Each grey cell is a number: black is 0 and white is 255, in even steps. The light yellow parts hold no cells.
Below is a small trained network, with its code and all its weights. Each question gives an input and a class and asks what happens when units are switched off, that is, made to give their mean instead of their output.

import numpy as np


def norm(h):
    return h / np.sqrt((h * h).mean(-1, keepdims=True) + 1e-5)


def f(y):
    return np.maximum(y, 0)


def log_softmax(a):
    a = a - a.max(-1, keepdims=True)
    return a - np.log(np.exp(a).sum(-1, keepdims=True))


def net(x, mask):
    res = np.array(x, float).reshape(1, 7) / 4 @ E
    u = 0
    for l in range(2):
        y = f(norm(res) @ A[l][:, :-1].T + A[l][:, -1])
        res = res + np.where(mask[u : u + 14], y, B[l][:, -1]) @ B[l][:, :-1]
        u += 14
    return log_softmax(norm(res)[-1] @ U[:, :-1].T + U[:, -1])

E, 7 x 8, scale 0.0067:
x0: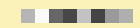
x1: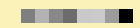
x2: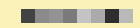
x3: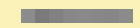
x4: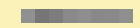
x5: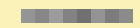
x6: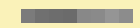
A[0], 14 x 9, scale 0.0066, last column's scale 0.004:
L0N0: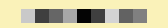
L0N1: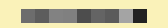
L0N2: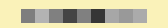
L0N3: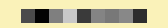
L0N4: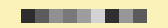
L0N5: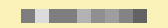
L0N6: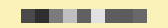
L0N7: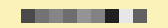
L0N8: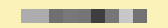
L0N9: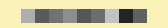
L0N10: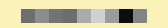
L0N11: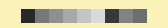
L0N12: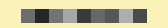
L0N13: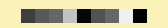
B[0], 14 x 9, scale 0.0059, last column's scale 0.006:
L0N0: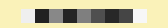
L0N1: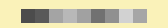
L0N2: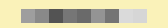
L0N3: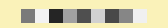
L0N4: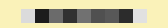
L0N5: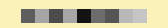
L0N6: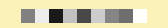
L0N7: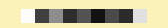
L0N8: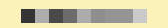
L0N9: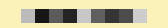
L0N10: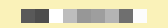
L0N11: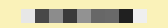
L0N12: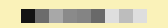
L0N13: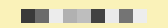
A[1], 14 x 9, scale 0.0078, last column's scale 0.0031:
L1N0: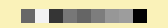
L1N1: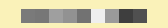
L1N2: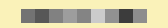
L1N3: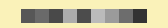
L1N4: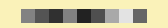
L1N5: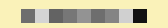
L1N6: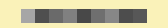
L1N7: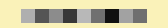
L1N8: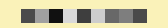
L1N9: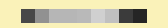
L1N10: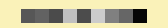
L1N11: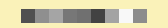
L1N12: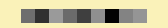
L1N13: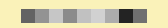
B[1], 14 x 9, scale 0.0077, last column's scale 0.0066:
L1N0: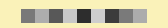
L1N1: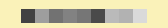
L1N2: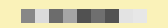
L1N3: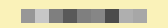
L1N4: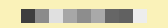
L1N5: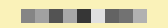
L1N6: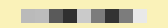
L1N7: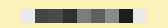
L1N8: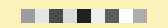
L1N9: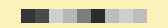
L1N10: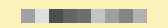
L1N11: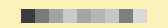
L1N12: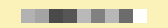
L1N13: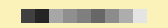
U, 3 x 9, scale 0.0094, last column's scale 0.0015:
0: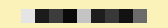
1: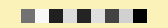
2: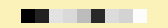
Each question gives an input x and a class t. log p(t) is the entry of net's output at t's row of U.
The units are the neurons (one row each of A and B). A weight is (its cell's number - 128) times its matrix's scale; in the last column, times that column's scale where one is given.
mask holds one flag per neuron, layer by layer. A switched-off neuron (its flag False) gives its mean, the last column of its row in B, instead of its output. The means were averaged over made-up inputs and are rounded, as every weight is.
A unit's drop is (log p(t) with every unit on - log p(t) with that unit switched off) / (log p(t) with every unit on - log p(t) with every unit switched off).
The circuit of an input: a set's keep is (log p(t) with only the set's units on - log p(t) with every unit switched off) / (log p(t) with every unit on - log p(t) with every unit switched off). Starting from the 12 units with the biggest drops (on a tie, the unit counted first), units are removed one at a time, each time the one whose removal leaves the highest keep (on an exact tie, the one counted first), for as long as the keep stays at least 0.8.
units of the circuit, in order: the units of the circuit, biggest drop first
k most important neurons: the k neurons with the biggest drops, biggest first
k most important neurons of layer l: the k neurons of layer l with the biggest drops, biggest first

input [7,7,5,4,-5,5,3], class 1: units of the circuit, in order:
(L0N5)
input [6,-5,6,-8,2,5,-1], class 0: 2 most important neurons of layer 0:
(L0N7 L0N6)
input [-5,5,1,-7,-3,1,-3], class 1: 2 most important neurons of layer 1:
(L1N2 L1N10)
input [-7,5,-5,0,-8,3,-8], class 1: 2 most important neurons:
(L0N6 L0N7)
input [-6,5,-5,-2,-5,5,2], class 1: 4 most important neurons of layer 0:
(L0N6 L0N7 L0N11 L0N4)
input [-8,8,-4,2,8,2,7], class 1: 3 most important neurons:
(L0N6 L0N13 L1N2)
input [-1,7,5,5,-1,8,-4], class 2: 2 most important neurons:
(L0N10 L0N0)
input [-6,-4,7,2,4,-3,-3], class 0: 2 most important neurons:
(L0N7 L0N4)
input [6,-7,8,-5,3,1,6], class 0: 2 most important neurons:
(L0N7 L1N7)
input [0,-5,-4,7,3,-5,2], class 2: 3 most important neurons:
(L0N13 L0N12 L0N11)
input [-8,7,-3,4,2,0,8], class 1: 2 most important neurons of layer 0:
(L0N6 L0N13)
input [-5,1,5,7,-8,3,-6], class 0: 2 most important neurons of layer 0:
(L0N4 L0N11)
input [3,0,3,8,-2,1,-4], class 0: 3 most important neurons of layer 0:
(L0N7 L0N6 L0N3)
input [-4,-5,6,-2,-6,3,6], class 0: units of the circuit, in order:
(L0N7)
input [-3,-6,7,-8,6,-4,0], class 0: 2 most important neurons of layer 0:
(L0N7 L0N4)
